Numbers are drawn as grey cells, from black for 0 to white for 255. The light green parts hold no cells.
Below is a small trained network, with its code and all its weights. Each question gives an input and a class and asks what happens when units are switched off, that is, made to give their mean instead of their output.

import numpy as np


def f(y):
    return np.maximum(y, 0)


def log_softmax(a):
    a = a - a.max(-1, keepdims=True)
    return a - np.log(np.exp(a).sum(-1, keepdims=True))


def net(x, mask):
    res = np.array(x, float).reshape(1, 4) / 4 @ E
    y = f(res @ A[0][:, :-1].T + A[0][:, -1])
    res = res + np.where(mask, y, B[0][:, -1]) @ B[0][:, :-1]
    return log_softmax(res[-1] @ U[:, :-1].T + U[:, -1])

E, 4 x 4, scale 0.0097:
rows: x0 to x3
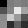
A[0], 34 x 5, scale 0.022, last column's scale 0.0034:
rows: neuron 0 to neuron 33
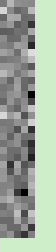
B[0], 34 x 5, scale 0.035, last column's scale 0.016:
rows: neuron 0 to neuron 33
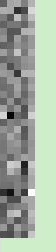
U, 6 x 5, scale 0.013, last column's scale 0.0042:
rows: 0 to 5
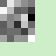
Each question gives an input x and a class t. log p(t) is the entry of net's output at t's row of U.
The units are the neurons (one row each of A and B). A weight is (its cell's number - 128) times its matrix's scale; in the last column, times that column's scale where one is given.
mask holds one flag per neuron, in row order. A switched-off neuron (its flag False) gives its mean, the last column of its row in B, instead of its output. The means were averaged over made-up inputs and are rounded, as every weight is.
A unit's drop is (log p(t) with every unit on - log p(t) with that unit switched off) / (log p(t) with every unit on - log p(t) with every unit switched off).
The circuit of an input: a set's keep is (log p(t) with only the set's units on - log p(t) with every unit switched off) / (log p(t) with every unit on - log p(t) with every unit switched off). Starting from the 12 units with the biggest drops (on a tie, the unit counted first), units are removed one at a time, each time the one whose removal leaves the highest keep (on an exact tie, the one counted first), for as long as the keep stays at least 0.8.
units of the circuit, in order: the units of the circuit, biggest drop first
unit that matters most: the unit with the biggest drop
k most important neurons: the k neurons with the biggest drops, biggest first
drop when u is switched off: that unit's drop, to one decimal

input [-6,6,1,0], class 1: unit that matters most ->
neuron 27
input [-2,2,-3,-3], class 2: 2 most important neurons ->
[neuron 27; neuron 23]
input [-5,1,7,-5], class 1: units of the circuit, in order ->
[neuron 27; neuron 10]
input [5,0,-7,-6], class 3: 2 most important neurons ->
[neuron 23; neuron 27]
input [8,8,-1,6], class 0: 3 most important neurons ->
[neuron 27; neuron 16; neuron 30]
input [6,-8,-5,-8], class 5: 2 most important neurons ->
[neuron 27; neuron 23]
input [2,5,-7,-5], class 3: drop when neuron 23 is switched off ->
0.3
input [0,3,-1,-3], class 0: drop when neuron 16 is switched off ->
0.2
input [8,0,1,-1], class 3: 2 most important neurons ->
[neuron 27; neuron 23]
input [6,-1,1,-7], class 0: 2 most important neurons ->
[neuron 27; neuron 16]
